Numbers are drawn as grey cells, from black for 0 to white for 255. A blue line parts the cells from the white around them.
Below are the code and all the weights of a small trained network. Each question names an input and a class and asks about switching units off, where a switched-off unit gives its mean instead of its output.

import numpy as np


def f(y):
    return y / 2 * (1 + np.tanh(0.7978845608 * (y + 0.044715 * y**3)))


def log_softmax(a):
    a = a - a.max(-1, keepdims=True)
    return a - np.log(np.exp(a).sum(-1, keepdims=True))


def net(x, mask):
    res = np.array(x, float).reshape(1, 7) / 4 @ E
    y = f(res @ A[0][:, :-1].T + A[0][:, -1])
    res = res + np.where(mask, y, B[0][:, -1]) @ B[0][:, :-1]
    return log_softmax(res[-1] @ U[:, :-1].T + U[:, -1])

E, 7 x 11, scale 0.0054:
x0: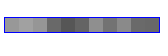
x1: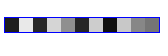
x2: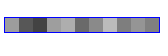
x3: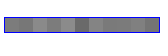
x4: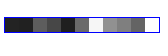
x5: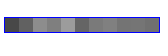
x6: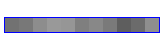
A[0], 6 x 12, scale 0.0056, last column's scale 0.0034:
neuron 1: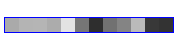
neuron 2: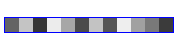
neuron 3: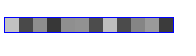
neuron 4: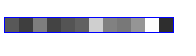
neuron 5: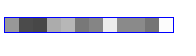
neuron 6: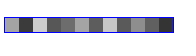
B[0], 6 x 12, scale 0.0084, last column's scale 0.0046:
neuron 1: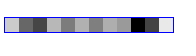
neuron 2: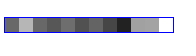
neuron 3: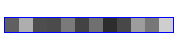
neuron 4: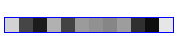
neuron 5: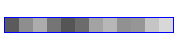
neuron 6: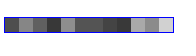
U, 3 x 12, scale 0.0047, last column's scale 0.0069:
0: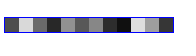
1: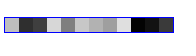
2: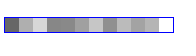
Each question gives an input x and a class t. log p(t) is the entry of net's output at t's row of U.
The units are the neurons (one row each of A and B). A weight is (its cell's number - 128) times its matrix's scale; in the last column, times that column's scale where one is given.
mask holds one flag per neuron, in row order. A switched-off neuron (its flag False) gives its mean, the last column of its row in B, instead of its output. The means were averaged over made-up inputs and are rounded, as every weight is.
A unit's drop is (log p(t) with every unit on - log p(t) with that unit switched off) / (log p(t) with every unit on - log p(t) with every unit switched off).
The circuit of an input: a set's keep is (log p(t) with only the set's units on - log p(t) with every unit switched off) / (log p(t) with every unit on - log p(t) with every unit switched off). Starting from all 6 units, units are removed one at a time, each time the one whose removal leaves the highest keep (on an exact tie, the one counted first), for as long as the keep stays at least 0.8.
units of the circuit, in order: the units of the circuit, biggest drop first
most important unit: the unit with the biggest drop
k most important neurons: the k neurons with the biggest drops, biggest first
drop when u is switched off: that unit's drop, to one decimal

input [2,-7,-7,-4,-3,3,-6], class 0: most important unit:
neuron 6
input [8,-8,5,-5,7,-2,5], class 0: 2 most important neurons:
[neuron 3; neuron 6]
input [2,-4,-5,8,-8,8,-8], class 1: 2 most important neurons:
[neuron 1; neuron 2]
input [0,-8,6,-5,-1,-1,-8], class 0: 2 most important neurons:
[neuron 3; neuron 6]
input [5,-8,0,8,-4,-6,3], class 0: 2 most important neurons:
[neuron 6; neuron 3]
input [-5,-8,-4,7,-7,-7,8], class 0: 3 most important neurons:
[neuron 6; neuron 3; neuron 4]
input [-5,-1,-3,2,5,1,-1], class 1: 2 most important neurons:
[neuron 4; neuron 2]
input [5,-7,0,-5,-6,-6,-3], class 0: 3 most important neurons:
[neuron 6; neuron 3; neuron 4]
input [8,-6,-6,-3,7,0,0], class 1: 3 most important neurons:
[neuron 4; neuron 2; neuron 5]
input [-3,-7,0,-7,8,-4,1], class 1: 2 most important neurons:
[neuron 4; neuron 2]
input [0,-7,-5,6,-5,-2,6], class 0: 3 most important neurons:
[neuron 6; neuron 3; neuron 4]
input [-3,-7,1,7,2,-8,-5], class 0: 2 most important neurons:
[neuron 3; neuron 6]
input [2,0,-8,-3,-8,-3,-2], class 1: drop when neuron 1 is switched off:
0.5
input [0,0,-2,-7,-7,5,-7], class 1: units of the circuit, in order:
[neuron 1]
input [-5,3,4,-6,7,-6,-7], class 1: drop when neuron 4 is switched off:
1.4
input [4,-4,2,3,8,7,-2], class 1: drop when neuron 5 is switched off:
0.0
